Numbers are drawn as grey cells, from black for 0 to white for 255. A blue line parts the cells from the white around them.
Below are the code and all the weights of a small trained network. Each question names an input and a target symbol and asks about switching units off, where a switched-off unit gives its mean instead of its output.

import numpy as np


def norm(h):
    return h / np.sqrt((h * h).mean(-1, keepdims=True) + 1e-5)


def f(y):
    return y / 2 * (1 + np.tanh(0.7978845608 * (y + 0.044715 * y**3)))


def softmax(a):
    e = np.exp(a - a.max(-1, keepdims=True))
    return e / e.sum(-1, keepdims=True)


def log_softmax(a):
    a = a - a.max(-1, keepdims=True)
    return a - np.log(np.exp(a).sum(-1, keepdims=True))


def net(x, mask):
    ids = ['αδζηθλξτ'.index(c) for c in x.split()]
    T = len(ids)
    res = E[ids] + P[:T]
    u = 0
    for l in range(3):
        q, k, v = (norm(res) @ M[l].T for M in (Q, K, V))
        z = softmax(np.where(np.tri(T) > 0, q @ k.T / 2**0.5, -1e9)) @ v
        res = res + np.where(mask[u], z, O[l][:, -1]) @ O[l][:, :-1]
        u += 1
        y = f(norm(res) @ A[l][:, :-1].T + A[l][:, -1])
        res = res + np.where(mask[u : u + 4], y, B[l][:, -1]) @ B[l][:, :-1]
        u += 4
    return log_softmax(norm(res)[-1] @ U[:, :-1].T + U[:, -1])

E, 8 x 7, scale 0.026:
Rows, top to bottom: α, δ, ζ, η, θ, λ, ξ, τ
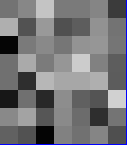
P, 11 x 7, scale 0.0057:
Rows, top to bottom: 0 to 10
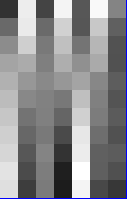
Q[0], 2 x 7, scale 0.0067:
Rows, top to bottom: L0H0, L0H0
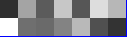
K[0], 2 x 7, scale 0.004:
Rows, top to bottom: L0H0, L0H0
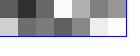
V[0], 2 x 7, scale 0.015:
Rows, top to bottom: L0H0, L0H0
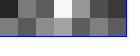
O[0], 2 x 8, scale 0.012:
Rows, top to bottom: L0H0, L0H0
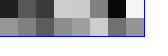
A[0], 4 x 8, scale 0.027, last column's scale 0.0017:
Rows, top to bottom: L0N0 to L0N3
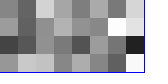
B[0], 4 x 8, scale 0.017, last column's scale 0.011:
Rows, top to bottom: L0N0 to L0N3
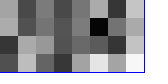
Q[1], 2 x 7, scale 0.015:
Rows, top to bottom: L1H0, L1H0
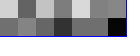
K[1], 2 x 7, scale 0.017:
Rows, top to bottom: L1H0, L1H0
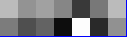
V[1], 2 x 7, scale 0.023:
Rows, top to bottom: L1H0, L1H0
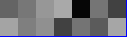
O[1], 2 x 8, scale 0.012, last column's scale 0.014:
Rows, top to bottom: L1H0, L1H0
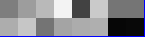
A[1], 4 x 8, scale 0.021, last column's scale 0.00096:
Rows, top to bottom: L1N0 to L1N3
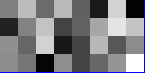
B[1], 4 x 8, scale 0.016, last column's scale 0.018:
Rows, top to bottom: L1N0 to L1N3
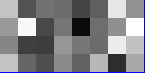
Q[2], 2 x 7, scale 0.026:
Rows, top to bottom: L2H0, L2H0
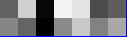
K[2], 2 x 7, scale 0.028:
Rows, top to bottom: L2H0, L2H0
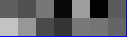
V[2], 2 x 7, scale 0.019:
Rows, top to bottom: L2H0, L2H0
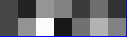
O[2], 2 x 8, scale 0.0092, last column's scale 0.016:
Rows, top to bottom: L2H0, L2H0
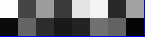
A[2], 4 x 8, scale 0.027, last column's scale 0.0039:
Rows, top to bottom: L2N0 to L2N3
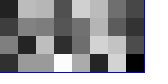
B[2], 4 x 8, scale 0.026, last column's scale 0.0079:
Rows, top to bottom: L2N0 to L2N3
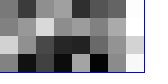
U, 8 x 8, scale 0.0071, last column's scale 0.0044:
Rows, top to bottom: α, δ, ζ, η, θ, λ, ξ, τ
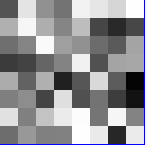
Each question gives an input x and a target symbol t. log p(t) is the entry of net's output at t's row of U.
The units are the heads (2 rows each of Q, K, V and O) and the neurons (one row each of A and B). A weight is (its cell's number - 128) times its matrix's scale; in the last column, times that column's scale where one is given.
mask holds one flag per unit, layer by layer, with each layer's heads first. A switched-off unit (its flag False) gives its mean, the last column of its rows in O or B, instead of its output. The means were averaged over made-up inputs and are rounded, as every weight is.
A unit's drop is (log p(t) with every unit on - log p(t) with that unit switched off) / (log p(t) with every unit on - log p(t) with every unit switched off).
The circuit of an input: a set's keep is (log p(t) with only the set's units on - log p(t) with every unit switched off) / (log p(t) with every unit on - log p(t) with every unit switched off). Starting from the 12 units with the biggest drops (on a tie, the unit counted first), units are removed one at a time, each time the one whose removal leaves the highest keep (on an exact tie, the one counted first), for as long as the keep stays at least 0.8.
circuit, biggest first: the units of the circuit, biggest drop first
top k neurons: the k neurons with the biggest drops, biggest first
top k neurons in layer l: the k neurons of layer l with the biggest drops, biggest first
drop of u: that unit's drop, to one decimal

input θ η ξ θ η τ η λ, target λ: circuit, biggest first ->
(L1N3 L2N3)
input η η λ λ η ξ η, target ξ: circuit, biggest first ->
(L2H0 L0N2)
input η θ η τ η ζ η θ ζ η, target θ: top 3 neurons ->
(L0N0 L0N1 L0N2)
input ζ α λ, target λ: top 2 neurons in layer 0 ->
(L0N0 L0N3)
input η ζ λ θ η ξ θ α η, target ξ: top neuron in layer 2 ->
(L2N2)
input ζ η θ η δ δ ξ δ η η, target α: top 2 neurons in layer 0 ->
(L0N1 L0N3)
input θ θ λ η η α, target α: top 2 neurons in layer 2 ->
(L2N3 L2N0)
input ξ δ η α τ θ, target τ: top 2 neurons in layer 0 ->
(L0N1 L0N0)
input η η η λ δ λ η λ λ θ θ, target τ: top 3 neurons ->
(L0N1 L0N0 L1N1)
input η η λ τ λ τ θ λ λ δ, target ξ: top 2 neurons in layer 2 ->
(L2N3 L2N2)
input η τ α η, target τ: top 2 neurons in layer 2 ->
(L2N2 L2N3)
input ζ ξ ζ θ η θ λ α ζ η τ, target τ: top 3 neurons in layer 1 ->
(L1N3 L1N2 L1N0)
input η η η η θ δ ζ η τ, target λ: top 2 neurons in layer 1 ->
(L1N3 L1N2)
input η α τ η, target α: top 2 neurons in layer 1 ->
(L1N3 L1N1)
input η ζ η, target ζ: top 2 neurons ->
(L1N2 L0N2)
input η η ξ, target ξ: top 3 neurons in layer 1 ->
(L1N3 L1N0 L1N1)
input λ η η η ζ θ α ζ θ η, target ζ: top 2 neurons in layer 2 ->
(L2N0 L2N1)
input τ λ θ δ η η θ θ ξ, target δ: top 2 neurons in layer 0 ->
(L0N1 L0N0)
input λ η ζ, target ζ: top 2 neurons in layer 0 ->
(L0N2 L0N3)
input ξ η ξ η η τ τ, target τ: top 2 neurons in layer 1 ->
(L1N3 L1N2)
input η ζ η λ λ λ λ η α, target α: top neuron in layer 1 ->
(L1N1)
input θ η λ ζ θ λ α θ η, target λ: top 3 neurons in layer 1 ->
(L1N2 L1N0 L1N3)
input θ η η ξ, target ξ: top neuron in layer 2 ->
(L2N3)
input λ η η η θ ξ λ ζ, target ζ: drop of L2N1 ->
0.3
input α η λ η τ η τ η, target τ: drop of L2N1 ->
0.2
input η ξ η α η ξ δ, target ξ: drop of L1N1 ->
0.2
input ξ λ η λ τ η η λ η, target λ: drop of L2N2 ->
0.1
